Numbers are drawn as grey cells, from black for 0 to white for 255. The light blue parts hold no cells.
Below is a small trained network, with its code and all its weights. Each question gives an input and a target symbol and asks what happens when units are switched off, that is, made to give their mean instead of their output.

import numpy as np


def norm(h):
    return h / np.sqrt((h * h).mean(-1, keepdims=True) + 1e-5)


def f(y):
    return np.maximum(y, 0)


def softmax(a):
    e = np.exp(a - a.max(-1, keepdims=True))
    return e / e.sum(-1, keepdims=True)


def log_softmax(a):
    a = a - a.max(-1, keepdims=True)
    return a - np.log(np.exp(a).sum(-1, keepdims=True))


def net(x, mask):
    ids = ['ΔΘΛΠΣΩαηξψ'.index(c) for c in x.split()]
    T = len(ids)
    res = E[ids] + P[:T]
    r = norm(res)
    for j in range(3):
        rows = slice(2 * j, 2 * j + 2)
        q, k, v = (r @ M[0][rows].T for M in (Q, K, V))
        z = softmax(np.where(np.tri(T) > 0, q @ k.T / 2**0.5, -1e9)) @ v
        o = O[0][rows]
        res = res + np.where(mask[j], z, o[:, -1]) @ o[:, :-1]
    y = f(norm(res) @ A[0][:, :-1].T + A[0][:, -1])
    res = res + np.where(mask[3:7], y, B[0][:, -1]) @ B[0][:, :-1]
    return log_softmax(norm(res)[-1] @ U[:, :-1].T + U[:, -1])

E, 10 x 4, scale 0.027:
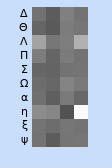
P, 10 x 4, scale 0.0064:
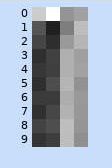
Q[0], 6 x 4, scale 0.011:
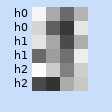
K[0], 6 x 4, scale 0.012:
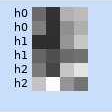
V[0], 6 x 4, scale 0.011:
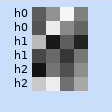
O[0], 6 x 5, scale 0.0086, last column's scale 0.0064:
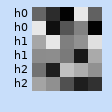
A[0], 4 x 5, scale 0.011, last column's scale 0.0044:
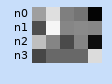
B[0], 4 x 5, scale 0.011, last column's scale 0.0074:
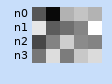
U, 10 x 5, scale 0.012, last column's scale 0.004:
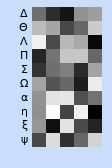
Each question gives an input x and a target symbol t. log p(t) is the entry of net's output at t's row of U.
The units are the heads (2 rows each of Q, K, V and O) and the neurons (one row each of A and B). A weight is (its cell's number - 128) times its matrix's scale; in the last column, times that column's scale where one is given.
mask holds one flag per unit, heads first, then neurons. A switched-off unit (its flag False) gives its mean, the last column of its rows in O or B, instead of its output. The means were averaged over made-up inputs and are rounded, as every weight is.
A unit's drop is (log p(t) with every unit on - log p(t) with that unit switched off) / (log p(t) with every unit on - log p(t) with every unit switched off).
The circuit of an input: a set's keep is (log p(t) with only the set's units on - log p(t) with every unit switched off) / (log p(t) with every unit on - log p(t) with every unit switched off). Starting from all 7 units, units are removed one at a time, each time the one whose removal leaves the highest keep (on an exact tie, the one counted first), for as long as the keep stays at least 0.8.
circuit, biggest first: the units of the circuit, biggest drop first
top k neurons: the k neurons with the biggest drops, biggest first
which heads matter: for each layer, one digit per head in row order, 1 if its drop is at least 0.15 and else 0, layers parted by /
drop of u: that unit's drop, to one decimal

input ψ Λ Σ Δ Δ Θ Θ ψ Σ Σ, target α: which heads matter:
100
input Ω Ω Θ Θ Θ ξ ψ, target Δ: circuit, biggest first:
(h0)
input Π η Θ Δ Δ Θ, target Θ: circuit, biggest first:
(h2, n1)
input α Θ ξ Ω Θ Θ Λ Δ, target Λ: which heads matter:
010
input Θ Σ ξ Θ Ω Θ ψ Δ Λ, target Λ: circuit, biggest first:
(n1, n0, h2)
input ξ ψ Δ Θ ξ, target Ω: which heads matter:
101
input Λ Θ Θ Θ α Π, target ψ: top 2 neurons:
(n3, n1)
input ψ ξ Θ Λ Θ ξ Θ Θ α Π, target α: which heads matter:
100
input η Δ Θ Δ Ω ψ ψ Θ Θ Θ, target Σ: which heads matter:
011
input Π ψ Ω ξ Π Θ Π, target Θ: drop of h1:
0.1
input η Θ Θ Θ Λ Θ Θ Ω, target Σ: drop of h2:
0.6
